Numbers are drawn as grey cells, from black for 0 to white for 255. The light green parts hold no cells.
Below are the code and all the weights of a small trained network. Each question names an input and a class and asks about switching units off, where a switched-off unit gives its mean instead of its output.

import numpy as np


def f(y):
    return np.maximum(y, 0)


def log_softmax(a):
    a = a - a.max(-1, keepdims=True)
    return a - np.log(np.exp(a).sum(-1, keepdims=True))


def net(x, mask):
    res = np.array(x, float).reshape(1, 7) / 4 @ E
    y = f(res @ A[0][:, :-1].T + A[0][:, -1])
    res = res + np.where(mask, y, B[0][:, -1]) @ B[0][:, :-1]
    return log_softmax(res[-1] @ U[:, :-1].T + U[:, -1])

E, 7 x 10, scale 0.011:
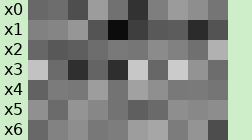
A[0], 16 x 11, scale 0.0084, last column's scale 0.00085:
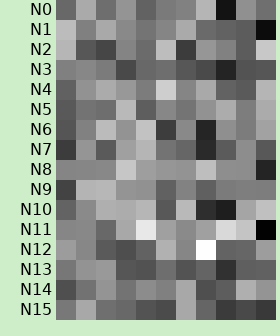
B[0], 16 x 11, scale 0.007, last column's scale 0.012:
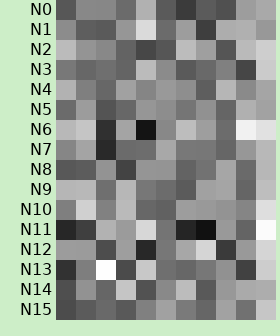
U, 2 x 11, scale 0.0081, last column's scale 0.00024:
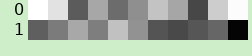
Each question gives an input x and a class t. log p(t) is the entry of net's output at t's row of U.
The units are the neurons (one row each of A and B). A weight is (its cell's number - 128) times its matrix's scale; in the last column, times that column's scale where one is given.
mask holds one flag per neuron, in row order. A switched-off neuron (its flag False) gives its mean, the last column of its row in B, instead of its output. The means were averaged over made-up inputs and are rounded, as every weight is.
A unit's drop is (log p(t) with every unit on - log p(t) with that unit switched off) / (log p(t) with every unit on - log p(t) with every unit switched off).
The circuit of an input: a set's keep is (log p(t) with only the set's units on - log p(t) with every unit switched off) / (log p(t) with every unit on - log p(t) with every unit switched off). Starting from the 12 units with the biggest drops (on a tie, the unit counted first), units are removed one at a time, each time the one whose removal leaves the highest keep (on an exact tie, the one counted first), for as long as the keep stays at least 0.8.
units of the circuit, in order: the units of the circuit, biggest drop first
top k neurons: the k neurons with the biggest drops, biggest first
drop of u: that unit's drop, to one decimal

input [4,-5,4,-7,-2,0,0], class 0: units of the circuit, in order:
(N6)
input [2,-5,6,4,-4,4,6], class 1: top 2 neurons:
(N11, N6)
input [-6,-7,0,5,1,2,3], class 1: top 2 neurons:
(N11, N6)
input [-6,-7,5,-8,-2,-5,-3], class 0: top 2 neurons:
(N6, N10)
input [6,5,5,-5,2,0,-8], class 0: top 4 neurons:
(N11, N6, N10, N7)
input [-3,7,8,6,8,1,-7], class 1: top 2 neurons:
(N13, N6)
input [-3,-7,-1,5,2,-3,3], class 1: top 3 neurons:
(N11, N6, N8)
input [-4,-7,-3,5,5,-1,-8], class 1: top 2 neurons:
(N11, N6)
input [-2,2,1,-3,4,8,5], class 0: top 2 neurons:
(N11, N6)
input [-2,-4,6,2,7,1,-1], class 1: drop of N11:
0.3
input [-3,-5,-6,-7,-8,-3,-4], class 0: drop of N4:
0.0
